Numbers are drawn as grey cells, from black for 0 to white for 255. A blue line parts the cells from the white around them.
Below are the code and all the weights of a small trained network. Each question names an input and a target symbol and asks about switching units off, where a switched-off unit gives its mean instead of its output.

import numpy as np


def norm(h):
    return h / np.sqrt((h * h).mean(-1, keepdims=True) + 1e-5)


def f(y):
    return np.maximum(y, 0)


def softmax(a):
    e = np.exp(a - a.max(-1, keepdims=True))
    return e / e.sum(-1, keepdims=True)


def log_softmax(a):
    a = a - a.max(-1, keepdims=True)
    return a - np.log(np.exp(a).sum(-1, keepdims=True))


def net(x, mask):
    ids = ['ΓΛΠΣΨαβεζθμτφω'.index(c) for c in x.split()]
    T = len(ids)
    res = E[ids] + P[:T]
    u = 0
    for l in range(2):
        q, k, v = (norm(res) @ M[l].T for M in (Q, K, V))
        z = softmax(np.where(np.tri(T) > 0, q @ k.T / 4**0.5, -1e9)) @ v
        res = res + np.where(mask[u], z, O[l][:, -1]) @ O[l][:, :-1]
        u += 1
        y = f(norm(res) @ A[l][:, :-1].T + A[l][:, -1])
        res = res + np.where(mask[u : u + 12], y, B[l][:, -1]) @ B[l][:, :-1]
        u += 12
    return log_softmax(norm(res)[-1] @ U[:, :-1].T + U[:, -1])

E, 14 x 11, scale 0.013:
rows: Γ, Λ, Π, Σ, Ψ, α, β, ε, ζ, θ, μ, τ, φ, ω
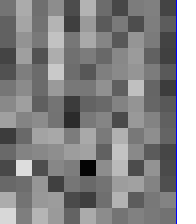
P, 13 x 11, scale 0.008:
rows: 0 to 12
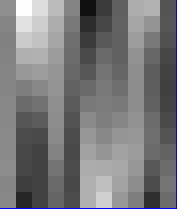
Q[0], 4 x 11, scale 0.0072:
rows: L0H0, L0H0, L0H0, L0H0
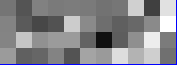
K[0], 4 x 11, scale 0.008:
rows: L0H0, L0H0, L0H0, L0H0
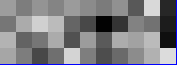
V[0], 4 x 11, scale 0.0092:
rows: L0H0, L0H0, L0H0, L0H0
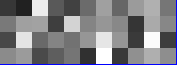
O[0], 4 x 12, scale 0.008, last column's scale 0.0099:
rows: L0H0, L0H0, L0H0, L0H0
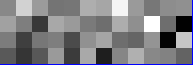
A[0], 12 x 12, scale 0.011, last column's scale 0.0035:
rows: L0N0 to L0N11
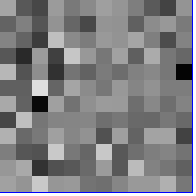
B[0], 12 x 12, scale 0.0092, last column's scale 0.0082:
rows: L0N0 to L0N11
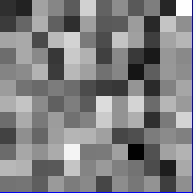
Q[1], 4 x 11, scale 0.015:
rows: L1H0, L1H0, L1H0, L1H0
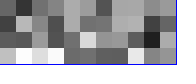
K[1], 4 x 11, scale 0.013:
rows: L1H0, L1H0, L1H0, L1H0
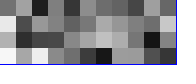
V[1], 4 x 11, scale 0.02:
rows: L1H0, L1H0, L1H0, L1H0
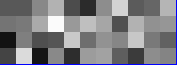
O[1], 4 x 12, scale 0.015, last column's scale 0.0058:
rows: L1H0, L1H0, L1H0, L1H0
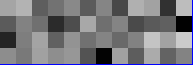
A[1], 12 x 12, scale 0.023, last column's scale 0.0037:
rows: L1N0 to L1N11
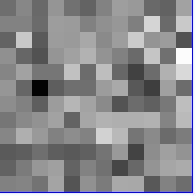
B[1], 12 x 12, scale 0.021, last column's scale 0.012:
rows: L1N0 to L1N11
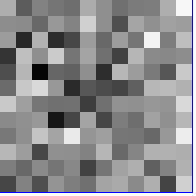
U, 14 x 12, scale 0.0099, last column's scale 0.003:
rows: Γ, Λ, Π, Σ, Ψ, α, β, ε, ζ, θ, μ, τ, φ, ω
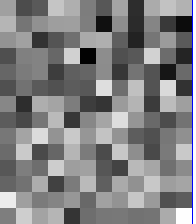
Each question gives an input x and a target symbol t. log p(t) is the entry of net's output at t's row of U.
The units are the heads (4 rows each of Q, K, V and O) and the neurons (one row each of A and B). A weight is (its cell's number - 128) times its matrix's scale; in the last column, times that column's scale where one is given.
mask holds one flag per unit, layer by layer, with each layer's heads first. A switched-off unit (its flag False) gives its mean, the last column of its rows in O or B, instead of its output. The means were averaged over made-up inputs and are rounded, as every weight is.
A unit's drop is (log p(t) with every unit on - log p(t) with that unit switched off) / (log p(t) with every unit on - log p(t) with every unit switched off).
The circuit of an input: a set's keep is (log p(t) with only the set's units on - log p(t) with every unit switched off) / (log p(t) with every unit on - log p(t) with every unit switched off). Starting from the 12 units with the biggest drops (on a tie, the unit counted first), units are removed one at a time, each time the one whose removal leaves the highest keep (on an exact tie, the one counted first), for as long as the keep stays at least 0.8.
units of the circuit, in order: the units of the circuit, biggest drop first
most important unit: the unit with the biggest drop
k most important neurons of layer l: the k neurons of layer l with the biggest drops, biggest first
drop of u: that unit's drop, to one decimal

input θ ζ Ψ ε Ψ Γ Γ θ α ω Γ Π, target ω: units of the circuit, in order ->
[L1H0 L1N5]
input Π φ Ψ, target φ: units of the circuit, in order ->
[L1H0]
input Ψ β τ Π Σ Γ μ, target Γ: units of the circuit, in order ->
[L0H0 L1N9 L1H0]
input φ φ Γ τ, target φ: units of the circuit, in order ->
[L0N0 L1H0]
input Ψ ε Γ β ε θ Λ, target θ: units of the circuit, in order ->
[L0H0 L1N4]
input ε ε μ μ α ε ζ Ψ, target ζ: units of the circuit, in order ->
[L1N4 L1N2]
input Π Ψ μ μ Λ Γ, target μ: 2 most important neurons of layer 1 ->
[L1N3 L1N2]
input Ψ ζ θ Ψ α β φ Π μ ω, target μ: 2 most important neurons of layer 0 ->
[L0N7 L0N0]
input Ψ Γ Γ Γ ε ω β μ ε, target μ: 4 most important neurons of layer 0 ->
[L0N7 L0N1 L0N0 L0N5]
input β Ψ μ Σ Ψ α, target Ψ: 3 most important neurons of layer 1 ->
[L1N8 L1N4 L1N2]
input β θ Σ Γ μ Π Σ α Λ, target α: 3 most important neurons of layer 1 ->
[L1N9 L1N10 L1N8]
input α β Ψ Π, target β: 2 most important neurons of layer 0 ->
[L0N10 L0N0]
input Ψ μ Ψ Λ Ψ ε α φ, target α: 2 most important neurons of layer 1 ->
[L1N9 L1N10]
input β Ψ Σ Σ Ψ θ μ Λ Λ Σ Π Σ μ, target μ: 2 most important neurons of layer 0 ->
[L0N6 L0N1]
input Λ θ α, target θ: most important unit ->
L1N4
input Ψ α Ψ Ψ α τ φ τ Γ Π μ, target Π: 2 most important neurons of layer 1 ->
[L1N9 L1N8]
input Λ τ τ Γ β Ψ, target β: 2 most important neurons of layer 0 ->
[L0N11 L0N2]
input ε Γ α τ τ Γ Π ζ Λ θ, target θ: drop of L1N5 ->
0.0
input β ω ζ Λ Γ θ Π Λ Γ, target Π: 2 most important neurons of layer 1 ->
[L1N9 L1N8]
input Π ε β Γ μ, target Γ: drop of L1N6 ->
0.1
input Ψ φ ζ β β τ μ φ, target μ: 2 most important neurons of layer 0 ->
[L0N7 L0N0]
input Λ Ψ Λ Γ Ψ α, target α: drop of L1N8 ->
0.2
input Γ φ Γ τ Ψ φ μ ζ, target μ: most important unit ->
L0N7
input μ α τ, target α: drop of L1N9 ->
0.2
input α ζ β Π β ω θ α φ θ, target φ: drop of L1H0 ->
1.5
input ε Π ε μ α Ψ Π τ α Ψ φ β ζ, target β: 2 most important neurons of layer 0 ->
[L0N5 L0N10]
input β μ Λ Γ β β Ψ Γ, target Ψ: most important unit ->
L0N2
